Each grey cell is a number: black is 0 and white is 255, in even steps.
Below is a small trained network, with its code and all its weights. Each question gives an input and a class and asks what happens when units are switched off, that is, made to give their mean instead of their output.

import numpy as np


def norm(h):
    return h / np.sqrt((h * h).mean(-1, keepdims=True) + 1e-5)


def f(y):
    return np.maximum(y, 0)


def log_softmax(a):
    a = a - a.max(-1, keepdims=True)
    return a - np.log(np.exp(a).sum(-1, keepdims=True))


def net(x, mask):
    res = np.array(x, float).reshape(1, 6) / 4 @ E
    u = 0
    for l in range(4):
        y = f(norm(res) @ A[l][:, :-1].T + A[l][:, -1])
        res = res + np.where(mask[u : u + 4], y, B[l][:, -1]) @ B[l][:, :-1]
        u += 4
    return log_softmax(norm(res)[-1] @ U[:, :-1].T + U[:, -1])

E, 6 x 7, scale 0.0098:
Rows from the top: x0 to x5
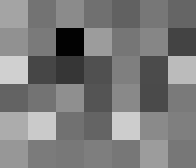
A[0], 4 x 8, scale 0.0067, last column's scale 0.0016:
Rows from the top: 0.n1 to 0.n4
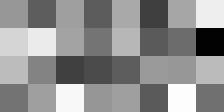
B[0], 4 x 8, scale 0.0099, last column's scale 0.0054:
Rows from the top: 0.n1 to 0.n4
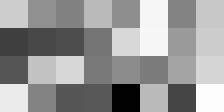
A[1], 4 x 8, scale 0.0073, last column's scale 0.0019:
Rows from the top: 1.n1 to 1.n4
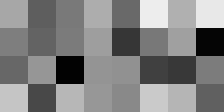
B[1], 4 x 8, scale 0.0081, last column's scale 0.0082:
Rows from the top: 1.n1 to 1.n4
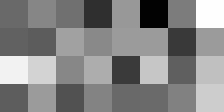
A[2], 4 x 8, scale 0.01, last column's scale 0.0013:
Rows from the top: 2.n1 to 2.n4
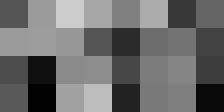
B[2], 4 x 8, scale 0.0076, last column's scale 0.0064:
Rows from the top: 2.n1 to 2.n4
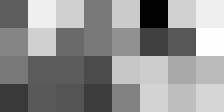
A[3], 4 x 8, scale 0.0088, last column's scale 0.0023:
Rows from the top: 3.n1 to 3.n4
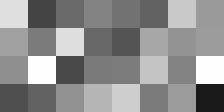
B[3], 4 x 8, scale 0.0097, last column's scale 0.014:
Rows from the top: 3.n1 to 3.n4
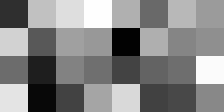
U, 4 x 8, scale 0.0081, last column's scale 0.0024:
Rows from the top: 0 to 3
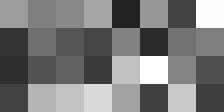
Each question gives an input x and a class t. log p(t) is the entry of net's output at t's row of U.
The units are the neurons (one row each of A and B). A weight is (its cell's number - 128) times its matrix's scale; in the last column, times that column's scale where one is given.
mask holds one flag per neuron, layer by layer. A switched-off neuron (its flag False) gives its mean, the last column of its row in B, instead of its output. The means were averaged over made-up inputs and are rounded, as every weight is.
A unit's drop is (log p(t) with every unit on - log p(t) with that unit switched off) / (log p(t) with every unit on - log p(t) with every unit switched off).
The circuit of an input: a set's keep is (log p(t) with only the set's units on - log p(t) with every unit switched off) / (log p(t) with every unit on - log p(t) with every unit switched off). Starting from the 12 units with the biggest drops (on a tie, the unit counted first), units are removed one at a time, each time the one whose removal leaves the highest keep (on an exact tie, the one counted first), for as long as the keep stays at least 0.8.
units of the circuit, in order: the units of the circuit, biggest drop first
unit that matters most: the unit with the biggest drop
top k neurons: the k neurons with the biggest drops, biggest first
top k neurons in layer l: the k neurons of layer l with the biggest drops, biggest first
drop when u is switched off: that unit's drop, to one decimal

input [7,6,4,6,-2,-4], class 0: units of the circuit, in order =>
[1.n3 1.n1]
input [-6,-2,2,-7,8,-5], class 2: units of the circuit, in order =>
[0.n2]
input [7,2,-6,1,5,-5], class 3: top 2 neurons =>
[2.n1 0.n4]
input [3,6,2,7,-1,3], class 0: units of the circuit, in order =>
[1.n3 1.n1]
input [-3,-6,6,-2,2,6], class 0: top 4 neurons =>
[0.n4 0.n1 2.n1 3.n2]
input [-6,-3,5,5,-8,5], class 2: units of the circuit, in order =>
[2.n3 2.n4]
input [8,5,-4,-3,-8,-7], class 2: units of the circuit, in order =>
[2.n4 2.n3]
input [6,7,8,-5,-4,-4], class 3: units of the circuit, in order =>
[3.n1 0.n4]
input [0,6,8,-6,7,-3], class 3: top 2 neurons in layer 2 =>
[2.n2 2.n4]
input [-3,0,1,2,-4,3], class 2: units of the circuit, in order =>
[2.n3 0.n4]
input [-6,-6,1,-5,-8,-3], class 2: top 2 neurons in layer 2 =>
[2.n4 2.n3]
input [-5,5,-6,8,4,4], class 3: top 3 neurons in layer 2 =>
[2.n1 2.n4 2.n3]
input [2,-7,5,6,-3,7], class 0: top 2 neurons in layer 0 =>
[0.n4 0.n1]
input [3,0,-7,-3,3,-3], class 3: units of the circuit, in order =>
[2.n1]
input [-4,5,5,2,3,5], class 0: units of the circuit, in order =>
[1.n3 2.n1]
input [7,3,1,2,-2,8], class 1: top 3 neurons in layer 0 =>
[0.n3 0.n4 0.n1]
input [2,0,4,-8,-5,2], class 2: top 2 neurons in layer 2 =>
[2.n3 2.n4]
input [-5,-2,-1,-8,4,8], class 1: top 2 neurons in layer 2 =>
[2.n4 2.n3]
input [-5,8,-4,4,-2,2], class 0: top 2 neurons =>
[1.n3 1.n1]
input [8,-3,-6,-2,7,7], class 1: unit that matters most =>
2.n1
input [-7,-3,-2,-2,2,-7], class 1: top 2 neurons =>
[1.n1 1.n3]
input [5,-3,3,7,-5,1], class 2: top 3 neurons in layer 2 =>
[2.n4 2.n3 2.n1]
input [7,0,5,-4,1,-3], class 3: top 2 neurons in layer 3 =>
[3.n1 3.n3]
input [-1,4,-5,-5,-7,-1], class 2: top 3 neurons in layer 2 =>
[2.n4 2.n3 2.n2]
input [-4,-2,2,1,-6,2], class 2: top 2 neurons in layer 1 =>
[1.n2 1.n3]
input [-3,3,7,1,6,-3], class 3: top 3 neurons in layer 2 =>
[2.n4 2.n2 2.n3]
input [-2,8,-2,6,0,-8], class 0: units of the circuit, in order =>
[1.n3]
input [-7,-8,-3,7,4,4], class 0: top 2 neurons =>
[0.n4 3.n2]
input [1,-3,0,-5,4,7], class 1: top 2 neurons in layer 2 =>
[2.n4 2.n3]
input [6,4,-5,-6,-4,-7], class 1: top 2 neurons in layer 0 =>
[0.n3 0.n4]
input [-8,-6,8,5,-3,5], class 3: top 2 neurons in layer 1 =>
[1.n3 1.n1]
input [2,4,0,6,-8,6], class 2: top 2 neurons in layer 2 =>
[2.n3 2.n4]
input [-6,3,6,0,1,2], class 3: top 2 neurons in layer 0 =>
[0.n4 0.n2]
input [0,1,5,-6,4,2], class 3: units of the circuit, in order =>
[3.n1]
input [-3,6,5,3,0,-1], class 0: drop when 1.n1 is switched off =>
0.2
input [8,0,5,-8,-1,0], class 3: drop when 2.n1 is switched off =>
-0.1
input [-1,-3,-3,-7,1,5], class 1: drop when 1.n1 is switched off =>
0.1
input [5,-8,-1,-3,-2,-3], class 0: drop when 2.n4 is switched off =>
0.0
